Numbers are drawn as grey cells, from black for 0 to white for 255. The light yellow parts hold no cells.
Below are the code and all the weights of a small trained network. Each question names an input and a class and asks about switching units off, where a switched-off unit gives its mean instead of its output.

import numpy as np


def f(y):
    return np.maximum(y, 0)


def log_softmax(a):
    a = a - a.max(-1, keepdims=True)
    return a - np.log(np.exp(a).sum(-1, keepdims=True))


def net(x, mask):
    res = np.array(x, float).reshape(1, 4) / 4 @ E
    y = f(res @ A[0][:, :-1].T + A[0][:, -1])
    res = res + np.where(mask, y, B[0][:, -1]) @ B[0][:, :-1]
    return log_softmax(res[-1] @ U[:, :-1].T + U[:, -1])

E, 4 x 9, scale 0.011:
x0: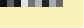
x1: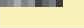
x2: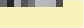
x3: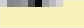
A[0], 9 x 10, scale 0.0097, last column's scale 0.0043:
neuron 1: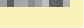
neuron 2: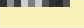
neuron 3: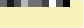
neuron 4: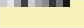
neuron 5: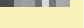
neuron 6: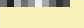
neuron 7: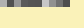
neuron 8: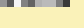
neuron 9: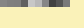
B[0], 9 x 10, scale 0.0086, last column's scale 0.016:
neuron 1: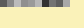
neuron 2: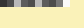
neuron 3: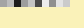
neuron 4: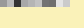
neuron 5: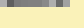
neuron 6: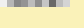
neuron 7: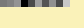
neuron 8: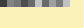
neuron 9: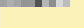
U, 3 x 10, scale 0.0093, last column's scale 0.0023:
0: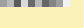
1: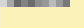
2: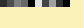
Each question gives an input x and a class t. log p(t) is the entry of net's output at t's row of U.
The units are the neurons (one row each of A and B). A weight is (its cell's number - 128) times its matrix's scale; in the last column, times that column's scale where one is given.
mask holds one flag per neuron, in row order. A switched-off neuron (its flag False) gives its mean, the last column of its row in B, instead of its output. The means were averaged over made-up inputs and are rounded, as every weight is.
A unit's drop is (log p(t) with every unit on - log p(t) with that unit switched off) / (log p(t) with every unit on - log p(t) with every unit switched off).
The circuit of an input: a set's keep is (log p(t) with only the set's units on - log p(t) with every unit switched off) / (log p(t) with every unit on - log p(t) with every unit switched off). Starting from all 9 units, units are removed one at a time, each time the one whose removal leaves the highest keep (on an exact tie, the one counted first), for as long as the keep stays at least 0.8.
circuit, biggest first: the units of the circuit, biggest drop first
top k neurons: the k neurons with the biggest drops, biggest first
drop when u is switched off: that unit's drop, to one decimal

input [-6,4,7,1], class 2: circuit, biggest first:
[neuron 8]
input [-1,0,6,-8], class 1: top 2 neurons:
[neuron 6; neuron 9]
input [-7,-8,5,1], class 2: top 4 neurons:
[neuron 8; neuron 7; neuron 3; neuron 1]
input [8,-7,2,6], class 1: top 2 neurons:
[neuron 3; neuron 4]
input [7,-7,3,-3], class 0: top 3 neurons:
[neuron 3; neuron 6; neuron 2]
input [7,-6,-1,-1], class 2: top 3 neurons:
[neuron 2; neuron 6; neuron 4]
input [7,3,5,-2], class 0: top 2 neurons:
[neuron 3; neuron 2]
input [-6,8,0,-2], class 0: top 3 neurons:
[neuron 4; neuron 1; neuron 3]
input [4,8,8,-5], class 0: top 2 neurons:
[neuron 6; neuron 2]
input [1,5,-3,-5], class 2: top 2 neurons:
[neuron 2; neuron 3]
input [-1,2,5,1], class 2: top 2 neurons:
[neuron 3; neuron 8]
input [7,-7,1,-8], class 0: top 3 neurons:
[neuron 6; neuron 3; neuron 9]
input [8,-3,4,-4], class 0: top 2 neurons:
[neuron 3; neuron 6]
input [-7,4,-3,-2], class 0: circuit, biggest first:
[neuron 4]
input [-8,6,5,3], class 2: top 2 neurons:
[neuron 7; neuron 8]
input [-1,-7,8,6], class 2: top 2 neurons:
[neuron 8; neuron 7]
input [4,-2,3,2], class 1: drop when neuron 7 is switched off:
-0.3
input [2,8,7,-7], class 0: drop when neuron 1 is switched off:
0.1
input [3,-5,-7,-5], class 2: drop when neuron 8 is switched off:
0.0
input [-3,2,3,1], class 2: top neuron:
[neuron 3]
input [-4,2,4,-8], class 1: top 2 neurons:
[neuron 6; neuron 9]
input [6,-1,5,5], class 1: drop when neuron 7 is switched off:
-0.1
